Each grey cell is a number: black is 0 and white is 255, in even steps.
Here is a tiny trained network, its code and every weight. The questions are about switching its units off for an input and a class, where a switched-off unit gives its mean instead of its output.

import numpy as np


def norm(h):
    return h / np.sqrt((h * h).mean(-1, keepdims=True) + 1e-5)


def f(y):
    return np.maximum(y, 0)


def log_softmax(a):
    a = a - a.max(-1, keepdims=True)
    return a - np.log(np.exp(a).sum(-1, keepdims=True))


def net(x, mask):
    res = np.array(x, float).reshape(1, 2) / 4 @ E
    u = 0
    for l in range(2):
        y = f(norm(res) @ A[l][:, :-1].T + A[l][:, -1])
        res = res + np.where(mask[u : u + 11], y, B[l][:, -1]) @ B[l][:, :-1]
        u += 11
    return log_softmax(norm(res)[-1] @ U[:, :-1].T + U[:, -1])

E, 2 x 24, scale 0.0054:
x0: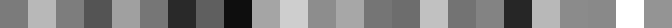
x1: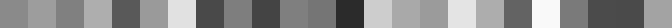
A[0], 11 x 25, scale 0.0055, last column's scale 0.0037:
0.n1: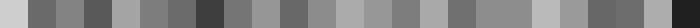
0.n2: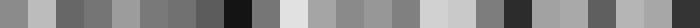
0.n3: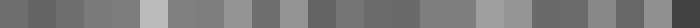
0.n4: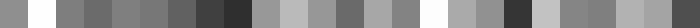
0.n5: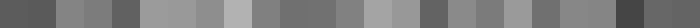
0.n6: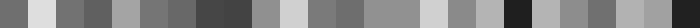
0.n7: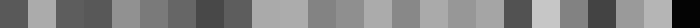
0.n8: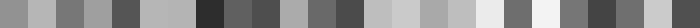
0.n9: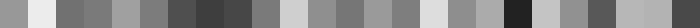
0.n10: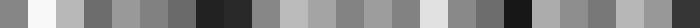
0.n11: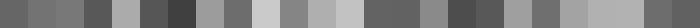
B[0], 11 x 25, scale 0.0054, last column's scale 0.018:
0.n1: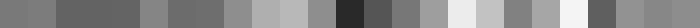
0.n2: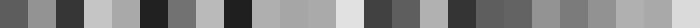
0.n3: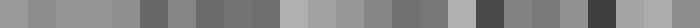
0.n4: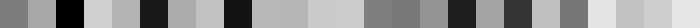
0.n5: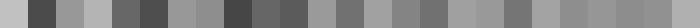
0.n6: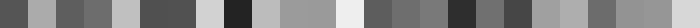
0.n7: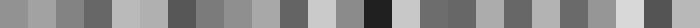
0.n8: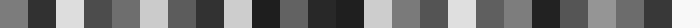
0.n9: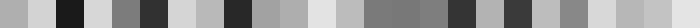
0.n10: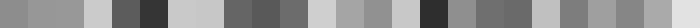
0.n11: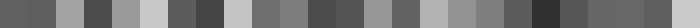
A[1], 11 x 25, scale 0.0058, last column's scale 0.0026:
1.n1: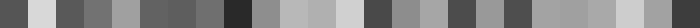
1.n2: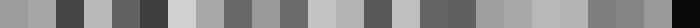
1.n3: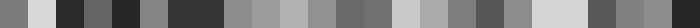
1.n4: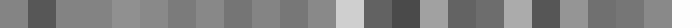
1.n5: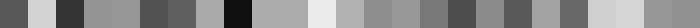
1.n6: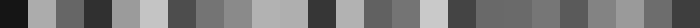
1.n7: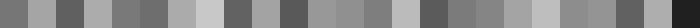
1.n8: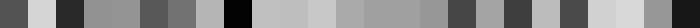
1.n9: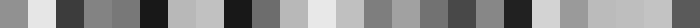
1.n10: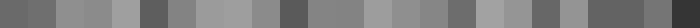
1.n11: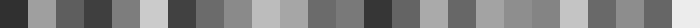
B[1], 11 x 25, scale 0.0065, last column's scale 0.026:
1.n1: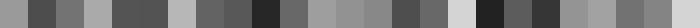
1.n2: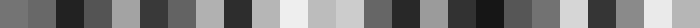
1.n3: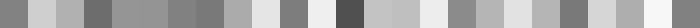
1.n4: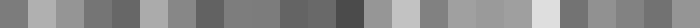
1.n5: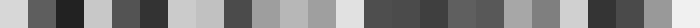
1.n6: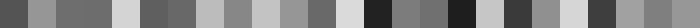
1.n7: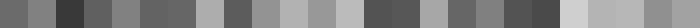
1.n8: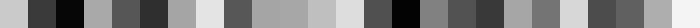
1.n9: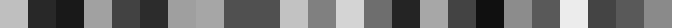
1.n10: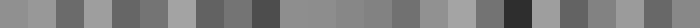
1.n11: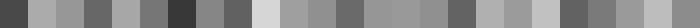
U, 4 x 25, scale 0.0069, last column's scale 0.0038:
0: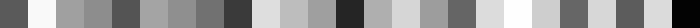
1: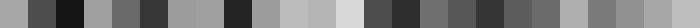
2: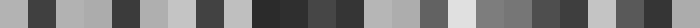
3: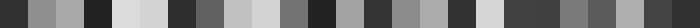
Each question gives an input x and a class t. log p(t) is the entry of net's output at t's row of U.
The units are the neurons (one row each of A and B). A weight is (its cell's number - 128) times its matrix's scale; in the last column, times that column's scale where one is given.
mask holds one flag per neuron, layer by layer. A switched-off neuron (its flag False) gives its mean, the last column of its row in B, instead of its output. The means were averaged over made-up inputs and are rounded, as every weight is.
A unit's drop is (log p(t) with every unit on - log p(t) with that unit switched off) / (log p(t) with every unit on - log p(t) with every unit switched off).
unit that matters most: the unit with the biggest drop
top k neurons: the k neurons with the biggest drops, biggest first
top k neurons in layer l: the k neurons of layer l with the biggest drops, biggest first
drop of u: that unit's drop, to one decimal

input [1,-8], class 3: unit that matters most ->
0.n4
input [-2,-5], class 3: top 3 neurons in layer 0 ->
(0.n4 0.n10 0.n9)
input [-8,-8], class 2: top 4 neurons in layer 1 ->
(1.n8 1.n9 1.n5 1.n2)
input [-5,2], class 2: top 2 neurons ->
(0.n4 0.n9)
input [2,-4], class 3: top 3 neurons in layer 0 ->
(0.n11 0.n4 0.n9)
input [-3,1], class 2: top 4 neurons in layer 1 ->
(1.n8 1.n9 1.n5 1.n2)
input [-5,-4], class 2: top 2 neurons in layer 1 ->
(1.n8 1.n2)
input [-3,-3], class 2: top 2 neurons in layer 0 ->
(0.n9 0.n4)
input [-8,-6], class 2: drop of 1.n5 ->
0.3
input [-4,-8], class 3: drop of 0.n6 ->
0.0
